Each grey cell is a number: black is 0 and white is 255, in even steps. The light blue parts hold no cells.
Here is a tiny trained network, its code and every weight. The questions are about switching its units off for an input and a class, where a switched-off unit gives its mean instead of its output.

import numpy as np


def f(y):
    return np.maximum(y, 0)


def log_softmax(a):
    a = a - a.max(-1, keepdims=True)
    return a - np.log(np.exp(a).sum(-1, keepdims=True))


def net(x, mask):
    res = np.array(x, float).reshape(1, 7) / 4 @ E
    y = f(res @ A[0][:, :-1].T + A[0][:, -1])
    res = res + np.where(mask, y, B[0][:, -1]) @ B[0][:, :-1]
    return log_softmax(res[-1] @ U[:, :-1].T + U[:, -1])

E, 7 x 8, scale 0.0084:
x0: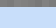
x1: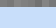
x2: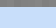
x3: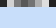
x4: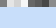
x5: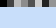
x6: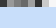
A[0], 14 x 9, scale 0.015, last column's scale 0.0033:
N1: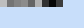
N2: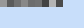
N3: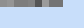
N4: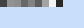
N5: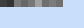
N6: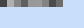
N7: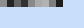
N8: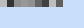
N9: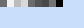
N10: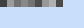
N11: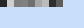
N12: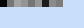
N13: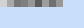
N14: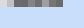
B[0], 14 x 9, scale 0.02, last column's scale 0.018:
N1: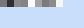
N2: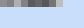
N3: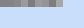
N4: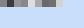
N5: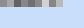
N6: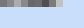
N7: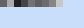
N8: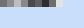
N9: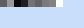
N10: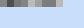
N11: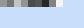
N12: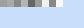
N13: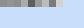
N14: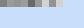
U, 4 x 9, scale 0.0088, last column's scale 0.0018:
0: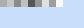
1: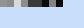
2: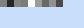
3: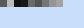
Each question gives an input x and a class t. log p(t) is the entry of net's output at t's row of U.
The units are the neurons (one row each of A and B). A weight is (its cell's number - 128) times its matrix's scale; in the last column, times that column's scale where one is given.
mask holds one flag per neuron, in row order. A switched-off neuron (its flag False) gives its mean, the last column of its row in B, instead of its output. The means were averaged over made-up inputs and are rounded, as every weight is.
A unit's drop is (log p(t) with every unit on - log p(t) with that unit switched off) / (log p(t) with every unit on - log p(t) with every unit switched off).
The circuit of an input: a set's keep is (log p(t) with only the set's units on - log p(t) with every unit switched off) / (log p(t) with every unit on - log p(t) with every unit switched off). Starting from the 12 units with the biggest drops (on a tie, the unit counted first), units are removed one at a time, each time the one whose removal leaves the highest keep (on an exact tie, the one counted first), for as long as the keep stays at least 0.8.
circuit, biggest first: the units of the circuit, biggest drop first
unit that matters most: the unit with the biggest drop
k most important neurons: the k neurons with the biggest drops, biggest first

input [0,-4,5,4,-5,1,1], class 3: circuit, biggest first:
(N7)
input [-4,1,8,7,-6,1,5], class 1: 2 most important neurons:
(N11, N9)
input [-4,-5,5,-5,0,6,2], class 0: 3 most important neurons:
(N12, N11, N5)
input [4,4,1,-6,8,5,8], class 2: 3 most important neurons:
(N4, N10, N7)
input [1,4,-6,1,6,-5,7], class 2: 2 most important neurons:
(N4, N10)
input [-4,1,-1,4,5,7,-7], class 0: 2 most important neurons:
(N12, N4)
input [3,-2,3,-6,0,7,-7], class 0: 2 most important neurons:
(N12, N5)
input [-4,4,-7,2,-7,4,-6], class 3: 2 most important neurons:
(N7, N4)
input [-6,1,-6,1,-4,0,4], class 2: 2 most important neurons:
(N9, N4)
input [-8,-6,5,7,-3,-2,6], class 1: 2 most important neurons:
(N11, N1)
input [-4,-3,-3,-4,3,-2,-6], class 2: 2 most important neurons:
(N1, N11)
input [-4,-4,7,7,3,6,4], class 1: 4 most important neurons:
(N11, N6, N14, N13)
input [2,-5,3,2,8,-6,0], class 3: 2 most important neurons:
(N9, N12)
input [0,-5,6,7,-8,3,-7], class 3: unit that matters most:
N7
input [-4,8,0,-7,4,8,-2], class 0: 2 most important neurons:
(N12, N11)
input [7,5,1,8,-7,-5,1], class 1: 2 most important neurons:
(N11, N9)
